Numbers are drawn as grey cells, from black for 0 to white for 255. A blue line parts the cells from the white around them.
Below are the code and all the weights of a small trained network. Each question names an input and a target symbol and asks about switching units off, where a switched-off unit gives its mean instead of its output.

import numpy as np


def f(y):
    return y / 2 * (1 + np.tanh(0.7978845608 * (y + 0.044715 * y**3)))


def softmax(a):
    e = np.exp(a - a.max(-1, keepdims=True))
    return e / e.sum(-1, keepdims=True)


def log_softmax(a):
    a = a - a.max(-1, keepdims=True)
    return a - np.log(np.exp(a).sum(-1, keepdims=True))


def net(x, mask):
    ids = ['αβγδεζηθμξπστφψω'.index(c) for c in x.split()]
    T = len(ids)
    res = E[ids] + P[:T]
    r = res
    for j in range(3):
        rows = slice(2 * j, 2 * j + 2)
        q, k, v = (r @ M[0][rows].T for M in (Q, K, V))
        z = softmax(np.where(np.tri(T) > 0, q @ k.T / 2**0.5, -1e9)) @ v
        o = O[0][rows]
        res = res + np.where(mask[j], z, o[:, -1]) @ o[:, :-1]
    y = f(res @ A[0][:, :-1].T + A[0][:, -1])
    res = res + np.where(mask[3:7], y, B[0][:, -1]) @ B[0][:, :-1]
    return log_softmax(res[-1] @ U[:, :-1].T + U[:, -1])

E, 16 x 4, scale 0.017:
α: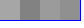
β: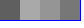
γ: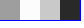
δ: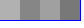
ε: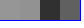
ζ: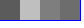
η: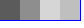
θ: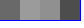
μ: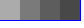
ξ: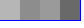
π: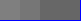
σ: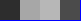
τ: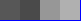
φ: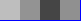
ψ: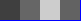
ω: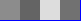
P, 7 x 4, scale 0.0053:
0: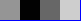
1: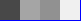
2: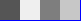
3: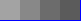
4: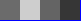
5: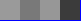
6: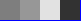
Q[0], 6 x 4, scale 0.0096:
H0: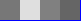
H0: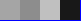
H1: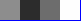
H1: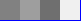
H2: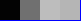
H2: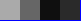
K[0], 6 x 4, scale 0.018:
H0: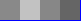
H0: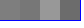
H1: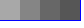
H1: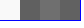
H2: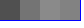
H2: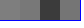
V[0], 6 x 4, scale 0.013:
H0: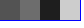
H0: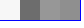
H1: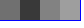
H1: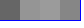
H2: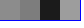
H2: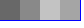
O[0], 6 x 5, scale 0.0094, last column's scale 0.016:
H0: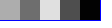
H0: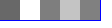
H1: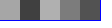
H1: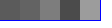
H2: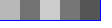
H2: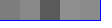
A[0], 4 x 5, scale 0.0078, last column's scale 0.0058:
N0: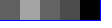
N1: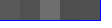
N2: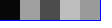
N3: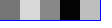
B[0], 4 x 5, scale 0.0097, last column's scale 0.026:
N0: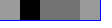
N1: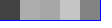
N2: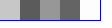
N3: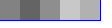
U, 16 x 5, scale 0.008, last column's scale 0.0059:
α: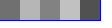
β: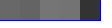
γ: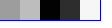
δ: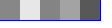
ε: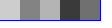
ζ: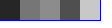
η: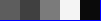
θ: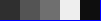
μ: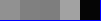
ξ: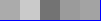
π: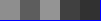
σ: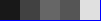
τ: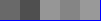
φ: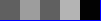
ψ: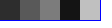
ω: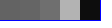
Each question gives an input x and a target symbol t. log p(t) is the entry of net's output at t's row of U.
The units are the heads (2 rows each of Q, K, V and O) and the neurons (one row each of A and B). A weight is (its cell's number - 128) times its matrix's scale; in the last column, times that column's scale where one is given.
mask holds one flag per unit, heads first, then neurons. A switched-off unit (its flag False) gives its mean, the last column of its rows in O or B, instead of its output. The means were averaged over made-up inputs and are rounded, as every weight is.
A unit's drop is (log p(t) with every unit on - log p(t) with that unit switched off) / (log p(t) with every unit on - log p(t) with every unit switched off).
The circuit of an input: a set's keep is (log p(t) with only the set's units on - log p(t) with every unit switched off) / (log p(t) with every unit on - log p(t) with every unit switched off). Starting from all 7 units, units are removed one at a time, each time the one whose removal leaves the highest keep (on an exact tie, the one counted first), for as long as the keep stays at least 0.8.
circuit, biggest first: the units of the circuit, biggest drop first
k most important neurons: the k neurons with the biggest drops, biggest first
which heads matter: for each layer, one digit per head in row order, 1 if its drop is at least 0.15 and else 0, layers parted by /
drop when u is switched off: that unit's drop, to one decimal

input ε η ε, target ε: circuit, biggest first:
[H0]
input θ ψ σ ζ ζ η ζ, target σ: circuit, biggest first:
[H0 N2]
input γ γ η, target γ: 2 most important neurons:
[N3 N2]
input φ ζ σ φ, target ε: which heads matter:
101
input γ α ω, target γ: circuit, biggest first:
[N3 H2]
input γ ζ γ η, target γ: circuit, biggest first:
[N3 H2 H1]
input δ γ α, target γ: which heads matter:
001
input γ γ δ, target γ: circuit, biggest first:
[N3 H2 H0]
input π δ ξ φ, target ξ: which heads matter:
101
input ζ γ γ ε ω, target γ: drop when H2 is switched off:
0.3
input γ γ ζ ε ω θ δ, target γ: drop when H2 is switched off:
0.2
